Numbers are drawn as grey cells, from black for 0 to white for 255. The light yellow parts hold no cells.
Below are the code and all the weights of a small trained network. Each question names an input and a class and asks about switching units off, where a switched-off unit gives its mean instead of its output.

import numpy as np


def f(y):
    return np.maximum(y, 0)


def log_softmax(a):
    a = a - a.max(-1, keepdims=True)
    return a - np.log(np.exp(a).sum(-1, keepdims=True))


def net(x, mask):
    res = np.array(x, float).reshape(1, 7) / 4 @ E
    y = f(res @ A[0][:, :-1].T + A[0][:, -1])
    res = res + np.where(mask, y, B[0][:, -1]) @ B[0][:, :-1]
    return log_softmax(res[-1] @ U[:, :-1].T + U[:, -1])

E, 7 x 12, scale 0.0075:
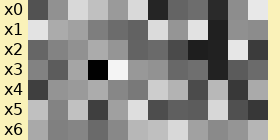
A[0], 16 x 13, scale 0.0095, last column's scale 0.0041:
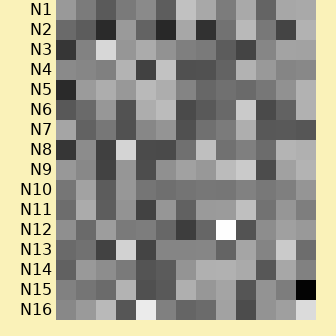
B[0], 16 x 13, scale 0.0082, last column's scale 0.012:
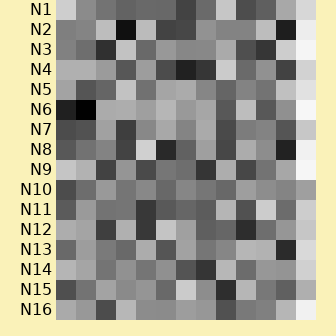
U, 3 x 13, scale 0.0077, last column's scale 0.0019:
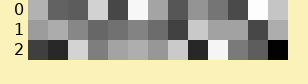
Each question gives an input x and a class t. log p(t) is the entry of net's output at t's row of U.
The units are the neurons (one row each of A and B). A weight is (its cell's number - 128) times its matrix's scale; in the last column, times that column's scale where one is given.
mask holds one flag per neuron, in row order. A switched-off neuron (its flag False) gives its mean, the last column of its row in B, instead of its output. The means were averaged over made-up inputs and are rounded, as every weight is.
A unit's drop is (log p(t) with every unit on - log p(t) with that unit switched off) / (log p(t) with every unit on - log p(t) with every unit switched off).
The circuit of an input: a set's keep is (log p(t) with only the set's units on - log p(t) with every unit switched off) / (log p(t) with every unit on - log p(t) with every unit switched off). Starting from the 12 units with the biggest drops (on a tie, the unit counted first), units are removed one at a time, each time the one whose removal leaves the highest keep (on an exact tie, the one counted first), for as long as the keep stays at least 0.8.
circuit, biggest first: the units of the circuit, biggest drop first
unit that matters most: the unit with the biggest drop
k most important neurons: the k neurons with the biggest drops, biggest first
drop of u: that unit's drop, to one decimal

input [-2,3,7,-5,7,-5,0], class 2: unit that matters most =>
N15
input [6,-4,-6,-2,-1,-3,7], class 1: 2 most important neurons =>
[N13 N8]
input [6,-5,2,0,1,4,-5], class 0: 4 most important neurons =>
[N3 N8 N2 N5]
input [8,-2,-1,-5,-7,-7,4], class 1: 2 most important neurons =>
[N8 N13]
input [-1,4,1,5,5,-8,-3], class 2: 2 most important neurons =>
[N9 N15]
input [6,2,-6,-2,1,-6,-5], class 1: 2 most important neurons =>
[N8 N13]
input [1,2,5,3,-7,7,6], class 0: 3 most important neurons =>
[N8 N2 N16]
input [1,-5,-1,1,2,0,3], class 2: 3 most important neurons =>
[N9 N12 N6]
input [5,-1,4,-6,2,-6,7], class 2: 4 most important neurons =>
[N8 N15 N9 N1]
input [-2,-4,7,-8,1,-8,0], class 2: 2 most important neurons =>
[N8 N15]
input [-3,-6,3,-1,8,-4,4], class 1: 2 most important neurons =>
[N6 N1]
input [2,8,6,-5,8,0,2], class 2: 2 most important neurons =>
[N15 N8]
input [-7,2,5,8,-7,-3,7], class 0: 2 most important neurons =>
[N8 N2]
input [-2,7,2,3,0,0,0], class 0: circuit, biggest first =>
[N2]
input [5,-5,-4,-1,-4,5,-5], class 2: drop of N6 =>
0.6
